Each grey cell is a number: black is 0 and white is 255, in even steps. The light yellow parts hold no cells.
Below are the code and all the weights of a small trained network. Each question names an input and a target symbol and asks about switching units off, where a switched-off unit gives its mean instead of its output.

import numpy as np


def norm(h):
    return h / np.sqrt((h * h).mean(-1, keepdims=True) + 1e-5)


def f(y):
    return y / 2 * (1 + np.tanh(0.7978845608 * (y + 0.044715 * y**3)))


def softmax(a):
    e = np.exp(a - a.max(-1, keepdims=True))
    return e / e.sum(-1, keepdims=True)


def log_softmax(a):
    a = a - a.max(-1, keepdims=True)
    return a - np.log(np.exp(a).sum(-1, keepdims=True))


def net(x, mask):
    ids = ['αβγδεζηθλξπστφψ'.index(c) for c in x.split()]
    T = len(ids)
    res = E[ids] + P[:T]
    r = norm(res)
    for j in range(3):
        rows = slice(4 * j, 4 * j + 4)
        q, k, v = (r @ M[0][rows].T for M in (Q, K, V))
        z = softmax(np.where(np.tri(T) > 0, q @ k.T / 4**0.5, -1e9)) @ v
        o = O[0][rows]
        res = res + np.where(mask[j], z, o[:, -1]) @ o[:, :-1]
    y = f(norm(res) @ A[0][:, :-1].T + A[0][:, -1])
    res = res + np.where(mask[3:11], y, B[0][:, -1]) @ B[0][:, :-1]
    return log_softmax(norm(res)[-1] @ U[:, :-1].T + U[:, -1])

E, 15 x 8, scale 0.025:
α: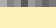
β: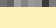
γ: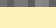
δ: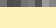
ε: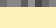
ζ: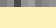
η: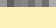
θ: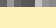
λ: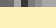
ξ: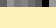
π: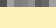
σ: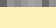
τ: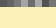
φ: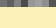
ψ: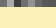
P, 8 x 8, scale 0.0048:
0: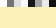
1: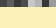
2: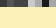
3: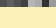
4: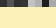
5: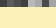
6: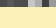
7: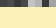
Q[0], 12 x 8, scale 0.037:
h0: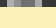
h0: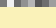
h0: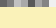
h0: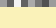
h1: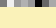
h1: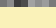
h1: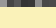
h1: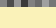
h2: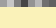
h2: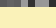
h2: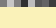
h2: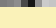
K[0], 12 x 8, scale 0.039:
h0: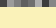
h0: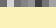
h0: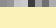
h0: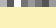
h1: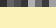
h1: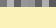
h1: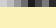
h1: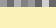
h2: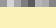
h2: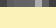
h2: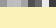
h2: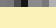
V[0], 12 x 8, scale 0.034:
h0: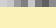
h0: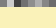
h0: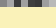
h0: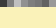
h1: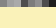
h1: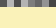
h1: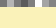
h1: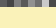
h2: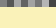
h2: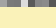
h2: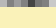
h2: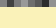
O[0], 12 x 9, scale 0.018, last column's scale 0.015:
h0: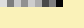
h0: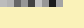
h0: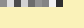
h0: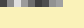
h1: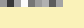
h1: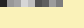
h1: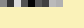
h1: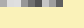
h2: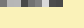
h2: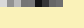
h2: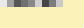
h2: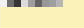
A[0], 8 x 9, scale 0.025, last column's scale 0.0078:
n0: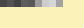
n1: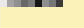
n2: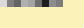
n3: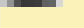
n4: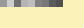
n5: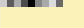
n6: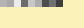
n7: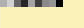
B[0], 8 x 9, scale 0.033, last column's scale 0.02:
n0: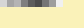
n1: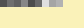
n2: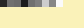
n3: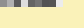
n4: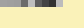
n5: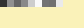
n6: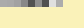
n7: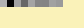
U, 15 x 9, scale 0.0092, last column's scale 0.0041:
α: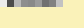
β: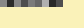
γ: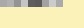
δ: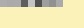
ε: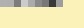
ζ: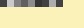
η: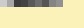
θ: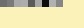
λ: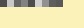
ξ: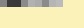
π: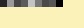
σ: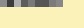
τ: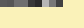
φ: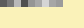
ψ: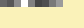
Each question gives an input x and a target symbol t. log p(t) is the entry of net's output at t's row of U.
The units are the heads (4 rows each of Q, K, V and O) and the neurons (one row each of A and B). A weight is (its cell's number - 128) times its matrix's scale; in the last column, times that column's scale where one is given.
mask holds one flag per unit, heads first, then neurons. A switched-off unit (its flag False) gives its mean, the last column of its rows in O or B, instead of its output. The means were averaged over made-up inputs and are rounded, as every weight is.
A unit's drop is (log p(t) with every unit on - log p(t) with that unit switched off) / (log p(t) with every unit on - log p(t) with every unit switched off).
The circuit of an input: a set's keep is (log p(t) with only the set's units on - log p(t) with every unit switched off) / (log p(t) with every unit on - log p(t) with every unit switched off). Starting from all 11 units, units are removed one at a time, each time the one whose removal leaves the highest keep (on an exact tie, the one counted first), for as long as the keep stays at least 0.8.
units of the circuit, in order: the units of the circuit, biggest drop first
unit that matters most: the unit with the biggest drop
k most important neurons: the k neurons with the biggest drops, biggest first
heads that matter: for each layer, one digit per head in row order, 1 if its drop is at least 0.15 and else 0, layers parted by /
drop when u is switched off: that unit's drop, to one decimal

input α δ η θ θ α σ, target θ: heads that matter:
110
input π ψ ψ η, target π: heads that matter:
010
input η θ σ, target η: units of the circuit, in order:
(h2)
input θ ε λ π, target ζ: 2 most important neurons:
(n5; n3)
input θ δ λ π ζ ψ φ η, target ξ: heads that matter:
001
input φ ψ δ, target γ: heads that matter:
100
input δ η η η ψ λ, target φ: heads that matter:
001
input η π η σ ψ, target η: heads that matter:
101
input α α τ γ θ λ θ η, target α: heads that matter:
100
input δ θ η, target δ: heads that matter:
010
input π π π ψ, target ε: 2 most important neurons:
(n4; n5)
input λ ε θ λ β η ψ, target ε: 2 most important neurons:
(n2; n4)
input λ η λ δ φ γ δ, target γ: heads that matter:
101
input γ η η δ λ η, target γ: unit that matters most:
h0
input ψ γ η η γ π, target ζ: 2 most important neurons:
(n3; n5)
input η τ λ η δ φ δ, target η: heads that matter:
010
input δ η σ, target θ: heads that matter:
110
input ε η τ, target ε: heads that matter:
010
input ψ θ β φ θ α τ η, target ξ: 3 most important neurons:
(n2; n3; n0)
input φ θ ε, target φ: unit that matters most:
h2
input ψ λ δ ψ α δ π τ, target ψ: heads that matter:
000
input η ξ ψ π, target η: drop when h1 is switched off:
0.2
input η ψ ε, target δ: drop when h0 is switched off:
0.3
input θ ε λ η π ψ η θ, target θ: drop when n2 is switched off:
0.3
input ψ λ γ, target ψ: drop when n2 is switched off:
0.2
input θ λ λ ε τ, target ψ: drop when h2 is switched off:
0.4
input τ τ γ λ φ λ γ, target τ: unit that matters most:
h0
